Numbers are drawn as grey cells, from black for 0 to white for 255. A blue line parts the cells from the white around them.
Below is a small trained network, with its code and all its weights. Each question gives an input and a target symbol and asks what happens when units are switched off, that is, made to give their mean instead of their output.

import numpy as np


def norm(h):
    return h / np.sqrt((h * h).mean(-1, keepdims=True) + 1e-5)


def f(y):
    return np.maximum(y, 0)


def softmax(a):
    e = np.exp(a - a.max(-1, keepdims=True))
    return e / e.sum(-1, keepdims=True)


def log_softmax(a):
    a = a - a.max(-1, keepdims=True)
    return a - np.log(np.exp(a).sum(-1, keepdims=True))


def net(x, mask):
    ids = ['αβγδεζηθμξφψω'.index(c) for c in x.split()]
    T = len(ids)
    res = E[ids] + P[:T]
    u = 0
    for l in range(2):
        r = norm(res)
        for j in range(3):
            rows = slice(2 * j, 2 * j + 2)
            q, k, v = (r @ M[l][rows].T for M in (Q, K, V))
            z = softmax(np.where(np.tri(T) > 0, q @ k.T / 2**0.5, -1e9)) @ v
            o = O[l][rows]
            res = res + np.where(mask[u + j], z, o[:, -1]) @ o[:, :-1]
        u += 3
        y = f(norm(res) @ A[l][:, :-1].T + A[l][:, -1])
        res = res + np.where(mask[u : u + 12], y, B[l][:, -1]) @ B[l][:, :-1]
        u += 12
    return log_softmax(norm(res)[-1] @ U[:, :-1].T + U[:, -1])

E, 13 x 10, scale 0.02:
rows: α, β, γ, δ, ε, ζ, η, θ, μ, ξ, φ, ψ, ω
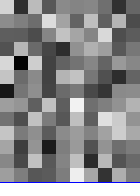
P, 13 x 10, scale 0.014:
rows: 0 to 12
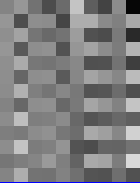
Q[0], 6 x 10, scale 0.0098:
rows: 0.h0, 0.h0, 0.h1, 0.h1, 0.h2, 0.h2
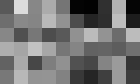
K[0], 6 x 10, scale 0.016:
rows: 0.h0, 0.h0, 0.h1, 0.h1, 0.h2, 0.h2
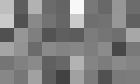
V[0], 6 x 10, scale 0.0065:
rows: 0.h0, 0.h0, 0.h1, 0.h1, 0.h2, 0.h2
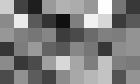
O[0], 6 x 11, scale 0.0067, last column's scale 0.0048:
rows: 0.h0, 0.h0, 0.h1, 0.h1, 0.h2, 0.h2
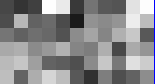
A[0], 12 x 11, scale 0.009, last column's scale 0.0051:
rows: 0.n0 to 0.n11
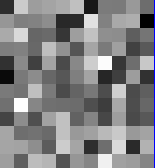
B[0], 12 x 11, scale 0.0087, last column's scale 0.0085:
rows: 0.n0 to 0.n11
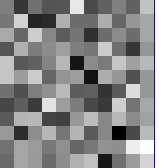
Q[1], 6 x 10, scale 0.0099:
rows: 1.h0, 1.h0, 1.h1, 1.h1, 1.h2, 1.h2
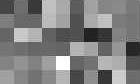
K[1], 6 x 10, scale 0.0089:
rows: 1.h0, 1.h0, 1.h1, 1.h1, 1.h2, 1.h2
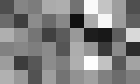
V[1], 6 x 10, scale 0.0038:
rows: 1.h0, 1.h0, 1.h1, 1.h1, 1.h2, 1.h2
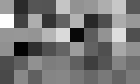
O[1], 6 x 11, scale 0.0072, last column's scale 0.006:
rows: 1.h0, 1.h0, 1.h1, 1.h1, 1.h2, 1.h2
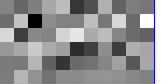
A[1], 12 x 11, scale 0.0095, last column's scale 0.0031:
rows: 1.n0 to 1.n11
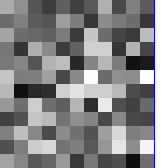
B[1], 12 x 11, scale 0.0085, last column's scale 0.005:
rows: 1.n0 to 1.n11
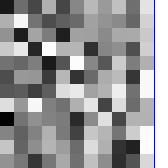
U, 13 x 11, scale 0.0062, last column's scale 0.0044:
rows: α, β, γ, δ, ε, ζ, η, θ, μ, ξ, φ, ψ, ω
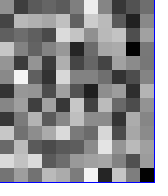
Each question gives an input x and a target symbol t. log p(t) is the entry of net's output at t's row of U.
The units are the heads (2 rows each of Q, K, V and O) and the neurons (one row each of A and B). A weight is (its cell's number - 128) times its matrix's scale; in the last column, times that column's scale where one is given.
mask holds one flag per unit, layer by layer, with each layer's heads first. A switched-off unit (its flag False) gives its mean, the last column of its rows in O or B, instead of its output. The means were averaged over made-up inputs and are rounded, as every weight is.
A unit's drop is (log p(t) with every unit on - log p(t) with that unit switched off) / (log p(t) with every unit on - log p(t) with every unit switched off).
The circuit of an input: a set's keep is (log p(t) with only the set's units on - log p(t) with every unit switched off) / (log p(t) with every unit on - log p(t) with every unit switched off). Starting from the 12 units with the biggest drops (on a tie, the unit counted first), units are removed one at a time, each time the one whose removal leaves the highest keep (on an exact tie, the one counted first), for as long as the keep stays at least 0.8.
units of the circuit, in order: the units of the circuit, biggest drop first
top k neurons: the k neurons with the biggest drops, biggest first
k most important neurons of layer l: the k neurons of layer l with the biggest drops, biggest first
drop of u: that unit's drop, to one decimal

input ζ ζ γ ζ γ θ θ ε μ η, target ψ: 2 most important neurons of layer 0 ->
(0.n5, 0.n0)
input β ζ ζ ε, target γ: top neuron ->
(1.n6)
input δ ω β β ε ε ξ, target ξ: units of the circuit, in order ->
(0.n10, 0.n9)
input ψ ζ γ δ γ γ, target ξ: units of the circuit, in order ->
(0.h2, 1.h0)
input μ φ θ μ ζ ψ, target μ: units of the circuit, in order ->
(0.n11, 1.h1)
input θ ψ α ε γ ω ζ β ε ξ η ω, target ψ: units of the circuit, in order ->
(0.h0, 0.n2)
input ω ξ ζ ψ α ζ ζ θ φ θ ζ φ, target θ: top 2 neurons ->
(1.n3, 0.n9)
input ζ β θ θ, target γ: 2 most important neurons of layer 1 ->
(1.n5, 1.n6)
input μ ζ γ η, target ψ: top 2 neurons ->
(0.n5, 1.n7)
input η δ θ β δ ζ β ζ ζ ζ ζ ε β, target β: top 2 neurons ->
(1.n10, 0.n8)
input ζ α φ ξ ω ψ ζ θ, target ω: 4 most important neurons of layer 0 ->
(0.n11, 0.n4, 0.n1, 0.n10)
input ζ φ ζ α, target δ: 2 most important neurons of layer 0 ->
(0.n10, 0.n9)
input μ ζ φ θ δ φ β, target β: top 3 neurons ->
(1.n10, 0.n8, 0.n3)
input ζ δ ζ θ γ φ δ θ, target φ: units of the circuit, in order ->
(0.h0)
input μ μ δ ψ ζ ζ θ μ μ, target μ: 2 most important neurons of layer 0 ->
(0.n11, 0.n0)
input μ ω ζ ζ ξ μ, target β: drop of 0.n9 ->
0.2
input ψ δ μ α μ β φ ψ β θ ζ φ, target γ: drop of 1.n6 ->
0.2
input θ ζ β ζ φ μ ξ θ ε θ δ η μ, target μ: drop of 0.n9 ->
0.0
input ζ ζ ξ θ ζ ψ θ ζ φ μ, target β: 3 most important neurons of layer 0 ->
(0.n11, 0.n9, 0.n10)
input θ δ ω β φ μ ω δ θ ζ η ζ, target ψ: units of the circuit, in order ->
(0.h0)
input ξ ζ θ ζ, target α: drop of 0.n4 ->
0.1
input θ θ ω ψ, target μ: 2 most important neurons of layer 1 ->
(1.n8, 1.n10)
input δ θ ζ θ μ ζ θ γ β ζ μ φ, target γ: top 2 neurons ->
(1.n6, 0.n10)
